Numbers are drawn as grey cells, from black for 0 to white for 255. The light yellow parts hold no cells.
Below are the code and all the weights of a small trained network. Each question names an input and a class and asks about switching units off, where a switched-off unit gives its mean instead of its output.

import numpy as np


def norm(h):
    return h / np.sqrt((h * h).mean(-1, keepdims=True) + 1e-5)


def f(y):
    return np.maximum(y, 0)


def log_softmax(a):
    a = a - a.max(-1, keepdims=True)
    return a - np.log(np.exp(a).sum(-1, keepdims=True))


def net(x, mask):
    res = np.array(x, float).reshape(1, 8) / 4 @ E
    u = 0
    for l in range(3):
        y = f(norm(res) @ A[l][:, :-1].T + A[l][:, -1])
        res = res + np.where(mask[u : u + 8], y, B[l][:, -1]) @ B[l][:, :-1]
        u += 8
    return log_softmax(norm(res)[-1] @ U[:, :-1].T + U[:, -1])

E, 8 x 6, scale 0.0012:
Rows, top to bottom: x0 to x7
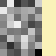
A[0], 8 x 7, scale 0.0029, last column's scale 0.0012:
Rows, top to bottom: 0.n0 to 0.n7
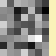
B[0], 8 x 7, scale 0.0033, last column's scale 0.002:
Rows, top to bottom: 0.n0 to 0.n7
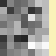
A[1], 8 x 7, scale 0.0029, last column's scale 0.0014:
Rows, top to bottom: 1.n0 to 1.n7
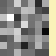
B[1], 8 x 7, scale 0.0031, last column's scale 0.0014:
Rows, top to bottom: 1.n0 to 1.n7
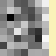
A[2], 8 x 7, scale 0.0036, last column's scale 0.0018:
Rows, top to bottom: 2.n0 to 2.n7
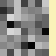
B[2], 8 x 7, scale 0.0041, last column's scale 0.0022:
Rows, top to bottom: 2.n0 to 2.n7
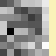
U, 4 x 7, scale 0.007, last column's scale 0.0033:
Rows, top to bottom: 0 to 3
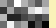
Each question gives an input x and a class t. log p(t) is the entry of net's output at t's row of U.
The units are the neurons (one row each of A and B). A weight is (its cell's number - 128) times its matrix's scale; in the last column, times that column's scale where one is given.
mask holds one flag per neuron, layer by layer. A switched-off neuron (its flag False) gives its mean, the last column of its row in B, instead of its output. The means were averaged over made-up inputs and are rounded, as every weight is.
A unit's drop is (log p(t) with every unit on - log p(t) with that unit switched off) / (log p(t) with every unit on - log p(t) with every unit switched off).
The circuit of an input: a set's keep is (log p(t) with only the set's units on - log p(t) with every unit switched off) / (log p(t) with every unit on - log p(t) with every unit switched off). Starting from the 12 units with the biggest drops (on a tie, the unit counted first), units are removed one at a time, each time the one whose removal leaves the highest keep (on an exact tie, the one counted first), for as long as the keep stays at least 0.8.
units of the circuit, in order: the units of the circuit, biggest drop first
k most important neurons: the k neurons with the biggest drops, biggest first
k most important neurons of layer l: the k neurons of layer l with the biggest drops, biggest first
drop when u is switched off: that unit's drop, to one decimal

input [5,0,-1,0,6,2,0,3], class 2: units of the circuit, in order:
(0.n1)
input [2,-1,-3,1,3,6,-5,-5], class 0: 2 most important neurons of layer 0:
(0.n6 0.n0)
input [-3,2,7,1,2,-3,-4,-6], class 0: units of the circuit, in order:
(2.n4 1.n4)
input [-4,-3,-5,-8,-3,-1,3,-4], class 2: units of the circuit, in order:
(2.n3 0.n6)
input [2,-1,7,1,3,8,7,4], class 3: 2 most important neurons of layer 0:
(0.n6 0.n0)
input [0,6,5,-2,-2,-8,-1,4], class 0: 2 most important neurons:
(0.n3 1.n6)
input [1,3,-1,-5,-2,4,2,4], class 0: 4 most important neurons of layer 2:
(2.n1 2.n7 2.n2 2.n5)
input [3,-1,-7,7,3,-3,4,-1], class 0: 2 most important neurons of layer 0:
(0.n5 0.n0)
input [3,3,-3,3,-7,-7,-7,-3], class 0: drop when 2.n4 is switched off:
0.2
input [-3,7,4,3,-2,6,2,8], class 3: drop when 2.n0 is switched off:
0.1
